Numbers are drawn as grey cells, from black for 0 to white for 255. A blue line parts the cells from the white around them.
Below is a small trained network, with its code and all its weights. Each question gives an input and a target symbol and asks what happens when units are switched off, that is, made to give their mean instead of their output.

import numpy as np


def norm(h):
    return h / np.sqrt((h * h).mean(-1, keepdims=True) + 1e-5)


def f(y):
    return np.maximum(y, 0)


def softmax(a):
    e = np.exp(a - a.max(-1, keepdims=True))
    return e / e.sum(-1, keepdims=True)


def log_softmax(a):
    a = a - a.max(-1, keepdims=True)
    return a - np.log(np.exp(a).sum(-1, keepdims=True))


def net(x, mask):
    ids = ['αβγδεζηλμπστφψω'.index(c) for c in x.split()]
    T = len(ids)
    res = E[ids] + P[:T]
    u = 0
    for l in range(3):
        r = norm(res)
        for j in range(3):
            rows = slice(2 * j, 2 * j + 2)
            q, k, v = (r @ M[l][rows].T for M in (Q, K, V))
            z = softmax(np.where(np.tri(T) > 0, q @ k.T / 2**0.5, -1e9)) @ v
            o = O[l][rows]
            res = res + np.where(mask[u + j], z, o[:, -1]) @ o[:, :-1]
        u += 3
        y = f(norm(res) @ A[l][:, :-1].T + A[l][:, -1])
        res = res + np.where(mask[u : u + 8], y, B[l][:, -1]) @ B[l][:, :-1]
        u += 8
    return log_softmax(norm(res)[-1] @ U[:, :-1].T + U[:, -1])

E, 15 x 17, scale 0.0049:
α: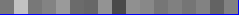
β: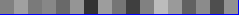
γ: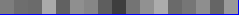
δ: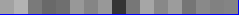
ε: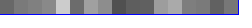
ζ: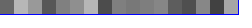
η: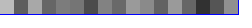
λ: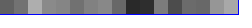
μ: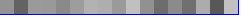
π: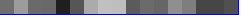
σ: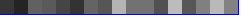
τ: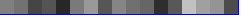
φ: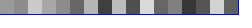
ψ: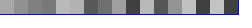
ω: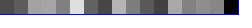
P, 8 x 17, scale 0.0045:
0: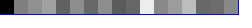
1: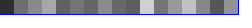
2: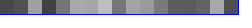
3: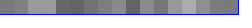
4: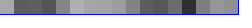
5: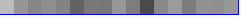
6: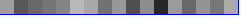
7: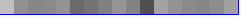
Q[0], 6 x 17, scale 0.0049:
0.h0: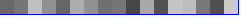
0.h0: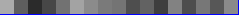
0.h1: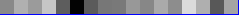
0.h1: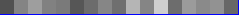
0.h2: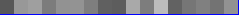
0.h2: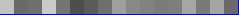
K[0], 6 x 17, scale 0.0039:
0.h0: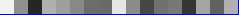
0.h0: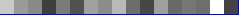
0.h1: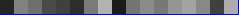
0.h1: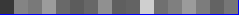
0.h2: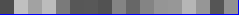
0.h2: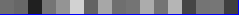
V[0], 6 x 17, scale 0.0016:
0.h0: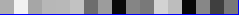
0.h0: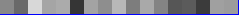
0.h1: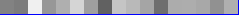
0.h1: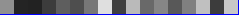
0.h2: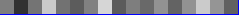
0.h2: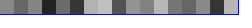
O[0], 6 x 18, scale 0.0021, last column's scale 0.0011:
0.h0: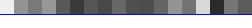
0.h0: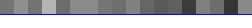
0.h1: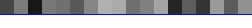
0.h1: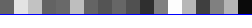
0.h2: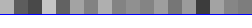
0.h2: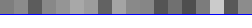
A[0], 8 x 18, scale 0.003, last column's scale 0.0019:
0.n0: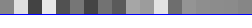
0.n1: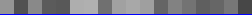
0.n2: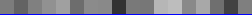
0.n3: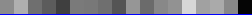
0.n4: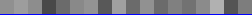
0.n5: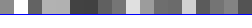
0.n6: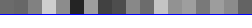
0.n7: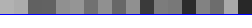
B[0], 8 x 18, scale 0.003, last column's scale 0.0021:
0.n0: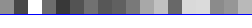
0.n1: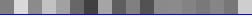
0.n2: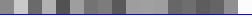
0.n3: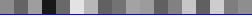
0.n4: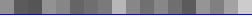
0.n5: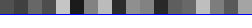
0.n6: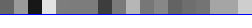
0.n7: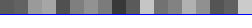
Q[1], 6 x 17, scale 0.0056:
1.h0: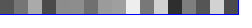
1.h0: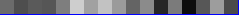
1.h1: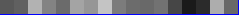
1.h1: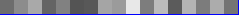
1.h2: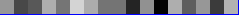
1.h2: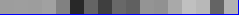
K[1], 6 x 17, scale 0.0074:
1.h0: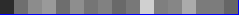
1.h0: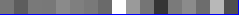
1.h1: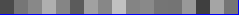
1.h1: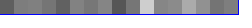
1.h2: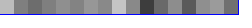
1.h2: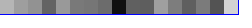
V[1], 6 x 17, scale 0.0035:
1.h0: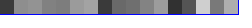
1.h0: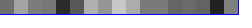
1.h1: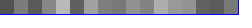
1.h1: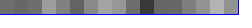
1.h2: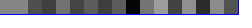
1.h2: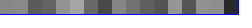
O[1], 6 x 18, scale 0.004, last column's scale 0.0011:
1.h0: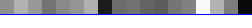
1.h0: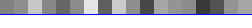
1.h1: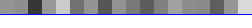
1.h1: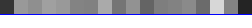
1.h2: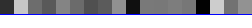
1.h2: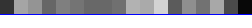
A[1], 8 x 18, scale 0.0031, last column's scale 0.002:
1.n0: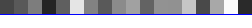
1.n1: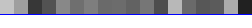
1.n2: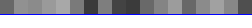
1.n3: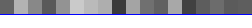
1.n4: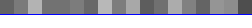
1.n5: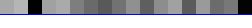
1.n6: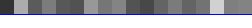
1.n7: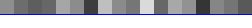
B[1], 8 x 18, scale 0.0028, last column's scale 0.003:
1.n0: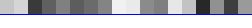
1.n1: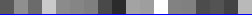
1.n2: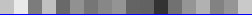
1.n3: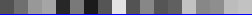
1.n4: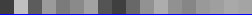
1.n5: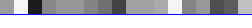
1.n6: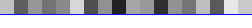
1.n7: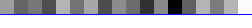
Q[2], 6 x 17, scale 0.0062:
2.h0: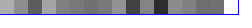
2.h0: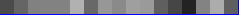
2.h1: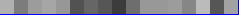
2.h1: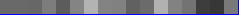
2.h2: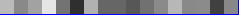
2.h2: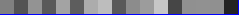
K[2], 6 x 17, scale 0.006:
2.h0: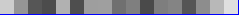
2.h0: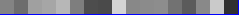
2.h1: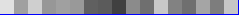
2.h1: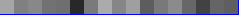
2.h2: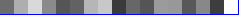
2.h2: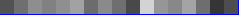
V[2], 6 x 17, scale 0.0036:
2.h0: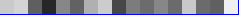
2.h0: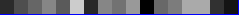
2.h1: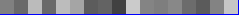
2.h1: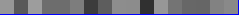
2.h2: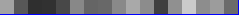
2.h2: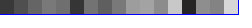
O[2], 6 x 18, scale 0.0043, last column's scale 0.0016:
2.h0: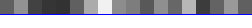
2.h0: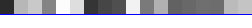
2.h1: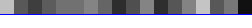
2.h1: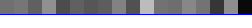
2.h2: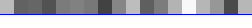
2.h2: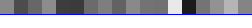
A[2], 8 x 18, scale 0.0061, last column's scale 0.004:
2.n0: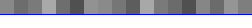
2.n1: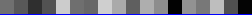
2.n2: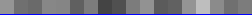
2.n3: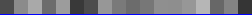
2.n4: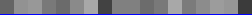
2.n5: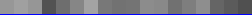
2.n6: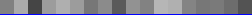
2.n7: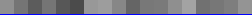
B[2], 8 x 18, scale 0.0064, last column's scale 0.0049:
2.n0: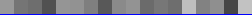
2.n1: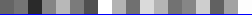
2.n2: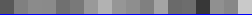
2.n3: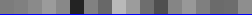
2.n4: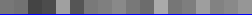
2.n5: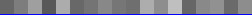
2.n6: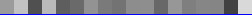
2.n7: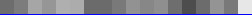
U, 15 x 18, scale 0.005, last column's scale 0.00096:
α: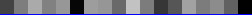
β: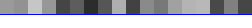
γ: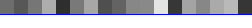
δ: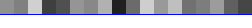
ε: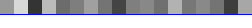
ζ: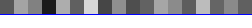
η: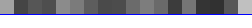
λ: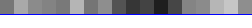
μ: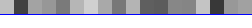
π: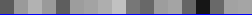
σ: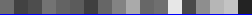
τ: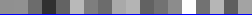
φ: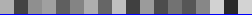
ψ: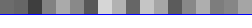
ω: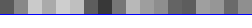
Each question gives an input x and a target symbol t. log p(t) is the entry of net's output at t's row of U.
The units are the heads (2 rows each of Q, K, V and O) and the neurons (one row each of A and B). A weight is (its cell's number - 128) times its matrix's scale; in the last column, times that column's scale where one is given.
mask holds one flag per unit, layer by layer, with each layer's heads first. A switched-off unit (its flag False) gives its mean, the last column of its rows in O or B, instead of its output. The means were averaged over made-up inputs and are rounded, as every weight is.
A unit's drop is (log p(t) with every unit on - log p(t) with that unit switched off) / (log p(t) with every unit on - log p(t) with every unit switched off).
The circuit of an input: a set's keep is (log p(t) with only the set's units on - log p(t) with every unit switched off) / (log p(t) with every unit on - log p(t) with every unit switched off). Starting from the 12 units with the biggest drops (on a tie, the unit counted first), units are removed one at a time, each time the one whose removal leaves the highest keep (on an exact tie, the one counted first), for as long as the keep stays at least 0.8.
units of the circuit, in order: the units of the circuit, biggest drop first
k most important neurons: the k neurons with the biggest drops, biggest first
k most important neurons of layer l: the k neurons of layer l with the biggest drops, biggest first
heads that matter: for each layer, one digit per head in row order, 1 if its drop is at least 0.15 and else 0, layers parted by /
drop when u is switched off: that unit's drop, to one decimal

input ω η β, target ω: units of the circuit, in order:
2.h0
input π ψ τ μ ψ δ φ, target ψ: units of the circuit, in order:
1.h0; 2.n1; 1.h2
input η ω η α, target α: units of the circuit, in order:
0.n5; 2.n3
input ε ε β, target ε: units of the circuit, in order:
1.h1; 2.n6
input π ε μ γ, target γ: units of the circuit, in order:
0.n0; 2.n2; 2.n1
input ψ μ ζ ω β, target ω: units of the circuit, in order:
2.h0; 1.h2
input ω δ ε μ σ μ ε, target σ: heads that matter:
000 / 000 / 001
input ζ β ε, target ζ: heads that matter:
000 / 100 / 000
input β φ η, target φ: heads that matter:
000 / 000 / 100
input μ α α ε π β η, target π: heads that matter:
000 / 100 / 000
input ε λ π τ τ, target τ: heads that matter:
000 / 000 / 001
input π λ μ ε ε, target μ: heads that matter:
000 / 001 / 000
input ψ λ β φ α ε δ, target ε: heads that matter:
000 / 000 / 000
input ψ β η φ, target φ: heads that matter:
000 / 000 / 100
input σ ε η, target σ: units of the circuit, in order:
2.h2
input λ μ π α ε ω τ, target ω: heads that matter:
000 / 001 / 100
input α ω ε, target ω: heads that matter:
000 / 000 / 100
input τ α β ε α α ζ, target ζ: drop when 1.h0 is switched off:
0.2
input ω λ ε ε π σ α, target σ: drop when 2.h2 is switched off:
0.6
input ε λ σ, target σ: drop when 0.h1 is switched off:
0.0
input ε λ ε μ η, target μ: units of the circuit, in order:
1.h2
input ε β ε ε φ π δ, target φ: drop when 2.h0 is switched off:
0.6
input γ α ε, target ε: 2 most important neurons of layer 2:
2.n6; 2.n1
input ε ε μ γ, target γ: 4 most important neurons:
0.n0; 2.n2; 2.n1; 0.n6
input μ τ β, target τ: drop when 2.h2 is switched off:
0.5
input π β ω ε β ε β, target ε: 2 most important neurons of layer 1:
1.n1; 1.n5
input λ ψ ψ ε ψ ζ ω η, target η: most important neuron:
2.n0
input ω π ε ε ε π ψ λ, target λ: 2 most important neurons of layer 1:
1.n6; 1.n2
